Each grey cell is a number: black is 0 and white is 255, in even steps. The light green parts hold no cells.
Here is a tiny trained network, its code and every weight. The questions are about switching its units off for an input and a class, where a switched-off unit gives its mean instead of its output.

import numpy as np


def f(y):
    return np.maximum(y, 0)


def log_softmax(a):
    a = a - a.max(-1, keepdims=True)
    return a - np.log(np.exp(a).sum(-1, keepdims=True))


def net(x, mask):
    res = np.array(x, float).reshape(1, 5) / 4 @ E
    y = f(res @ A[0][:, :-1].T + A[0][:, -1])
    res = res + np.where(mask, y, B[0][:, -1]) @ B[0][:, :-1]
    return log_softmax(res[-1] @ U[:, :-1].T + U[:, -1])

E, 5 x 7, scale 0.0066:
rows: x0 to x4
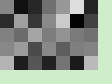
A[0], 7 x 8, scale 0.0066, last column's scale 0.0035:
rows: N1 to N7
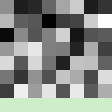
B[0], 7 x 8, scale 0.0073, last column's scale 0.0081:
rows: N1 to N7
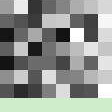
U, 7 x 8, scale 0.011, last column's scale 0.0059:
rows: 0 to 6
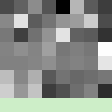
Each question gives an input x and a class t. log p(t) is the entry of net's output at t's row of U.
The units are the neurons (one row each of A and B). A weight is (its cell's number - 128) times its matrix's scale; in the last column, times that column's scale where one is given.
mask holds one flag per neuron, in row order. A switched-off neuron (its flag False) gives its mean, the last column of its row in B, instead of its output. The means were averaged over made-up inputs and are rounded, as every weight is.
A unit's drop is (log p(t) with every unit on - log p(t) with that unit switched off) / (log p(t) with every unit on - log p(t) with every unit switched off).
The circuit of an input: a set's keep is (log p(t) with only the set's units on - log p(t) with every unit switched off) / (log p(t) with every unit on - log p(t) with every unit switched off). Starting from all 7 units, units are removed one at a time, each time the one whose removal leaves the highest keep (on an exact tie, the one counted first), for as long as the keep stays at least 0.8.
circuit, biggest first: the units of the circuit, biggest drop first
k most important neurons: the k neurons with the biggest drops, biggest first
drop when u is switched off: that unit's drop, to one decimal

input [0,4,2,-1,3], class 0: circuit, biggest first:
(N3)
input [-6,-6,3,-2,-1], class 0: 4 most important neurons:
(N5 N1 N6 N2)
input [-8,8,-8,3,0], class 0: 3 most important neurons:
(N3 N1 N6)
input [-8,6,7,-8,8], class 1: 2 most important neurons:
(N4 N7)
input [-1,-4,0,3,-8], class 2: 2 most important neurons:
(N7 N3)
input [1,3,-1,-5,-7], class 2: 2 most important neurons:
(N7 N1)
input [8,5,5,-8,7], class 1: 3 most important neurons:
(N1 N6 N7)
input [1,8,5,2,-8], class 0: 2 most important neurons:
(N3 N2)
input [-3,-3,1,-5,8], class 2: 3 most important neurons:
(N2 N3 N1)
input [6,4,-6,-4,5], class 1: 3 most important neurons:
(N1 N7 N6)
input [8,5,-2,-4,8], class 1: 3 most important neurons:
(N1 N6 N7)
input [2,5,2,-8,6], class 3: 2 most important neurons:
(N7 N3)
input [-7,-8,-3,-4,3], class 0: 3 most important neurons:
(N5 N1 N6)
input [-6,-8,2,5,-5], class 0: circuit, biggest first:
(N5)
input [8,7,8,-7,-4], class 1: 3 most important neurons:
(N1 N6 N5)
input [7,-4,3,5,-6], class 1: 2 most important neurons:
(N1 N2)
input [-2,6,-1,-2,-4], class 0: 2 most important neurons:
(N3 N2)
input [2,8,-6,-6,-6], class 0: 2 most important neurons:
(N3 N2)
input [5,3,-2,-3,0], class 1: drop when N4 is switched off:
-0.1
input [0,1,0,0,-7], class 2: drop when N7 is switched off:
0.7
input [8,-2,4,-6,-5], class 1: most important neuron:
(N1)
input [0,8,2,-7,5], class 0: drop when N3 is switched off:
1.1
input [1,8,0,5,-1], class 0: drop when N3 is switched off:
0.6
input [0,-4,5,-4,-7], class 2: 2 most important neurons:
(N7 N3)
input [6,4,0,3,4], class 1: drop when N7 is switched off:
0.2
